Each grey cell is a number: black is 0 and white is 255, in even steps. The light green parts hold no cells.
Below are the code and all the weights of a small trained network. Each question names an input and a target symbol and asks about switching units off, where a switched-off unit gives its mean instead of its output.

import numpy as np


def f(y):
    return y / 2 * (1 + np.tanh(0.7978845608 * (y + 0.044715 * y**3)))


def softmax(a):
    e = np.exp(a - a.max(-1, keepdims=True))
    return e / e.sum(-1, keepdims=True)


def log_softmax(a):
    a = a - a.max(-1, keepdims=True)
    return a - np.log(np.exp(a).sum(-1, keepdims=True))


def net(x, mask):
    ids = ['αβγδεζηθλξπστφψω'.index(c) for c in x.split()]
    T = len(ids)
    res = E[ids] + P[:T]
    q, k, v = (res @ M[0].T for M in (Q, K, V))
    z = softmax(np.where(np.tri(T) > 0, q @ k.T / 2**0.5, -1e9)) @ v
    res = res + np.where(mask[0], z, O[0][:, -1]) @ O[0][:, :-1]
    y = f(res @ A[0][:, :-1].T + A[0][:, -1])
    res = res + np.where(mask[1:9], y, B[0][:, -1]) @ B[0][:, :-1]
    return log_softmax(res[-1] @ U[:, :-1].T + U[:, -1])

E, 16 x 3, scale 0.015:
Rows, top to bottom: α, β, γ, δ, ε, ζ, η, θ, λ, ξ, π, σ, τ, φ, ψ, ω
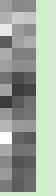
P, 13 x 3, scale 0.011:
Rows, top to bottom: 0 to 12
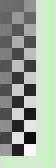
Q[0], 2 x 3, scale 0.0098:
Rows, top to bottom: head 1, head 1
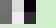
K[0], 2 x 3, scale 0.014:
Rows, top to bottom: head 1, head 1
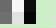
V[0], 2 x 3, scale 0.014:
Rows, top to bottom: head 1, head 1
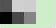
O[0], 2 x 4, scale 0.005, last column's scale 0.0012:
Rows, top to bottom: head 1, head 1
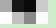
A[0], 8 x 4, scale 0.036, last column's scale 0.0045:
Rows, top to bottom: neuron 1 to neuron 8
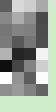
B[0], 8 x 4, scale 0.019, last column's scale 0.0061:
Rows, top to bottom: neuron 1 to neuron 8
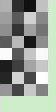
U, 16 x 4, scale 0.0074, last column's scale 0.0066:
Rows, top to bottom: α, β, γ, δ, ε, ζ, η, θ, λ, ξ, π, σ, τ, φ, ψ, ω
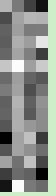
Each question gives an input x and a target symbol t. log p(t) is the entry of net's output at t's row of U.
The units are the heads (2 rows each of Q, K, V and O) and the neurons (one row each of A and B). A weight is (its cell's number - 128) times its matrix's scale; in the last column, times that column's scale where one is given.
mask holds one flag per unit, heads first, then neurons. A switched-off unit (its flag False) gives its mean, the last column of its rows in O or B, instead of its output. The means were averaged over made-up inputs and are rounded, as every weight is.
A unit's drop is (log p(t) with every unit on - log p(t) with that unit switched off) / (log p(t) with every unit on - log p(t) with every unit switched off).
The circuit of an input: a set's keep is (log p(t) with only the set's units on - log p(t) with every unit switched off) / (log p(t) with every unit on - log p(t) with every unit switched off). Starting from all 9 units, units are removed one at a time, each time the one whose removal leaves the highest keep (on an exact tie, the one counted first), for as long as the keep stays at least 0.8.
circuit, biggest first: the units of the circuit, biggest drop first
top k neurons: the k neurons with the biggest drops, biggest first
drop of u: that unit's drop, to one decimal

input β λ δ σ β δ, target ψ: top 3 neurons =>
(neuron 1; neuron 6; neuron 5)
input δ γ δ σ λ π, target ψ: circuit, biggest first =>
(head 1; neuron 1; neuron 6)
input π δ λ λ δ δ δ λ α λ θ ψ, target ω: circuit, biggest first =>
(neuron 7)
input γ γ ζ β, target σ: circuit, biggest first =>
(head 1; neuron 6)
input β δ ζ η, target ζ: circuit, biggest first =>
(head 1; neuron 5; neuron 6)
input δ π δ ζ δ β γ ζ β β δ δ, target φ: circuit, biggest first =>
(head 1; neuron 5; neuron 7)
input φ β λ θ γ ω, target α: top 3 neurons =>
(neuron 1; neuron 7; neuron 6)
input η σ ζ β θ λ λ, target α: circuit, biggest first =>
(head 1; neuron 1)
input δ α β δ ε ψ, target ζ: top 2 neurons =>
(neuron 5; neuron 6)
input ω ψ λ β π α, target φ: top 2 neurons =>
(neuron 5; neuron 7)
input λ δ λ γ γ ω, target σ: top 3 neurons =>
(neuron 6; neuron 1; neuron 5)
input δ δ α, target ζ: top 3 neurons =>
(neuron 5; neuron 6; neuron 1)
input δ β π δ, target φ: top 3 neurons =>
(neuron 5; neuron 7; neuron 6)
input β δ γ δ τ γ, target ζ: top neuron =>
(neuron 5)
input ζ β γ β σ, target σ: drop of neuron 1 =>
0.1
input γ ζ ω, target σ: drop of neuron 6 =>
0.8
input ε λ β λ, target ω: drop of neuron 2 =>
-0.1
